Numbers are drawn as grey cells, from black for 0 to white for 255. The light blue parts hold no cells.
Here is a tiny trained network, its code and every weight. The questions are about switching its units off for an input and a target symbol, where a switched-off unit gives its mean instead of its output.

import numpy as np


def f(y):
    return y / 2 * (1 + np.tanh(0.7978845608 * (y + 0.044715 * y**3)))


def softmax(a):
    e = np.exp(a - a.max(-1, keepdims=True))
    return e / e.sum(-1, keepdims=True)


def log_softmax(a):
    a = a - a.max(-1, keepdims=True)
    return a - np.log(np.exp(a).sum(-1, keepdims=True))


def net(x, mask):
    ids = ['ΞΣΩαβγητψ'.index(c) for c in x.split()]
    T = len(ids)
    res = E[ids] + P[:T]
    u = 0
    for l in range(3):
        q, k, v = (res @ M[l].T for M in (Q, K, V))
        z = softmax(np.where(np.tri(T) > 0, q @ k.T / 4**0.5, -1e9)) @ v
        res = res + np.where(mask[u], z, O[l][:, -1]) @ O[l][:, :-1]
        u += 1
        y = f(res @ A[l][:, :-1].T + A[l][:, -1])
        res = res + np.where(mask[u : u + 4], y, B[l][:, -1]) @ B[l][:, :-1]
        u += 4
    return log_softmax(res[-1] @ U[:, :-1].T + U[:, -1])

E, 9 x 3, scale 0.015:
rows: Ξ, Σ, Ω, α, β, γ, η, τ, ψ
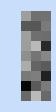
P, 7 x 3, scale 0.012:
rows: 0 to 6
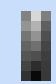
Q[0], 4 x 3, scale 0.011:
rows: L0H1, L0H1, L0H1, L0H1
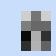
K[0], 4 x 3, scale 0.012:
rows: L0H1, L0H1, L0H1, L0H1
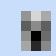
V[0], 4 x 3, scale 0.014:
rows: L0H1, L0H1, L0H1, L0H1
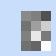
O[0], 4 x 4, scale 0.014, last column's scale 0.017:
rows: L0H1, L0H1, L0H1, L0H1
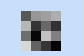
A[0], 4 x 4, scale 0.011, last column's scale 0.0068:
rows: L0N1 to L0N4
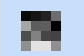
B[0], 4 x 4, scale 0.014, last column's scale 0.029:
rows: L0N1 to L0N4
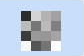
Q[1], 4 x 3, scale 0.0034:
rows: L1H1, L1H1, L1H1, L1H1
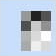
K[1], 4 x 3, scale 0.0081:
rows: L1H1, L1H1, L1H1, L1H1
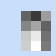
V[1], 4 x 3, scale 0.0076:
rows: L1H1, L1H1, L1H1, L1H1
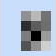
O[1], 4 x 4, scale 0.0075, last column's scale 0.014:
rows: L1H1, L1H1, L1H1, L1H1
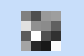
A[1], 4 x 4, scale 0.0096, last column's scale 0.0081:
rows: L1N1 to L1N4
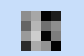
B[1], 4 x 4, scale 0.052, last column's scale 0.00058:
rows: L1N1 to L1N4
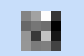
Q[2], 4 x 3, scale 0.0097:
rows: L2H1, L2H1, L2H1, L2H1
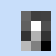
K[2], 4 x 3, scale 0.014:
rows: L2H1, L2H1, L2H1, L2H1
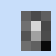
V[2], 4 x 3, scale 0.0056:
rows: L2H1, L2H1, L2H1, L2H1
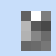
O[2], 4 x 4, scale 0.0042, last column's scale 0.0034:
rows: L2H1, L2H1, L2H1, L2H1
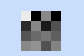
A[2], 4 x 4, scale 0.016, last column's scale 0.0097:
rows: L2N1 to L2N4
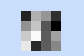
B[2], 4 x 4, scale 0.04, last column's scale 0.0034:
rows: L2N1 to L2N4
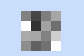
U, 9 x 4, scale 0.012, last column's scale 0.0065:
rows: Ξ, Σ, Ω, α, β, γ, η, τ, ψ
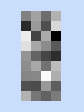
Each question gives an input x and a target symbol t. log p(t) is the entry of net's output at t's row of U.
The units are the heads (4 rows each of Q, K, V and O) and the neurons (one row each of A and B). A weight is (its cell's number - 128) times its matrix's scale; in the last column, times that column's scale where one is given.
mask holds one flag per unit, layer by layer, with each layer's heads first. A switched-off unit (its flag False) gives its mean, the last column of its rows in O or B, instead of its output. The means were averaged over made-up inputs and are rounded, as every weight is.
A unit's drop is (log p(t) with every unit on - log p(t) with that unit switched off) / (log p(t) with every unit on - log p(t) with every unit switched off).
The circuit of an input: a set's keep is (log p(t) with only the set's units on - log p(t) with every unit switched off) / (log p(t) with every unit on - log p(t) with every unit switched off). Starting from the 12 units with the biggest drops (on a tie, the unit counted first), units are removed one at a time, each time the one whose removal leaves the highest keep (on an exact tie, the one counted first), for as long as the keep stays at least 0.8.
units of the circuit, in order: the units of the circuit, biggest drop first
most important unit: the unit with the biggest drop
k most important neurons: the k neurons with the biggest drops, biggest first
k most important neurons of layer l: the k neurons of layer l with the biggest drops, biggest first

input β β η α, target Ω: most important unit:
L0H1
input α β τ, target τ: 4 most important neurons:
L0N4, L0N1, L2N1, L2N3
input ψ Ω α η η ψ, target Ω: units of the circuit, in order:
L0H1, L0N4
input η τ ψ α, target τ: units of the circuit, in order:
L0H1, L0N4, L2N1
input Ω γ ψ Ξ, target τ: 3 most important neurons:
L0N4, L2N1, L1N2
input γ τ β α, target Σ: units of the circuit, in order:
L0N4, L0H1
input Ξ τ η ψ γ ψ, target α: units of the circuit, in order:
L0H1, L2N3
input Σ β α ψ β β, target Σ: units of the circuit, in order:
L0H1, L0N4
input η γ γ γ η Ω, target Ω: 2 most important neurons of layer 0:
L0N1, L0N4
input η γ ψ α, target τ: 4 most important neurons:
L1N2, L2N1, L0N1, L2N3
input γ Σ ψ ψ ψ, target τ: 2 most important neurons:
L1N2, L2N1
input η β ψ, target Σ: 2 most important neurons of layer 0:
L0N4, L0N3
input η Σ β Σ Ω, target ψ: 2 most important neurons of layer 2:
L2N4, L2N3
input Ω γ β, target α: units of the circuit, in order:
L1H1, L2N3, L0H1
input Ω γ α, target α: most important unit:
L0N1
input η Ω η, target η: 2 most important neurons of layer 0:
L0N4, L0N1
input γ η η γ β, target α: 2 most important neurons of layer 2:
L2N3, L2N1
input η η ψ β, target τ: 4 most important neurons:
L0N4, L2N1, L0N1, L2N3
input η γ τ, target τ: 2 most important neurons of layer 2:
L2N1, L2N3
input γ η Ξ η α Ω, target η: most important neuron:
L0N4
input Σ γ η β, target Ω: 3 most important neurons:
L0N4, L2N4, L0N1
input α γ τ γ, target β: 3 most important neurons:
L0N1, L0N4, L2N4
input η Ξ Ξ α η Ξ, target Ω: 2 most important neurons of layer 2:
L2N4, L2N2
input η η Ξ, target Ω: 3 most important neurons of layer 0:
L0N1, L0N4, L0N3
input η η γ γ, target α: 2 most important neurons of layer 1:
L1N3, L1N2
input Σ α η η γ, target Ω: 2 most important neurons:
L0N4, L2N4
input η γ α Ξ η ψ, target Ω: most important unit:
L1H1
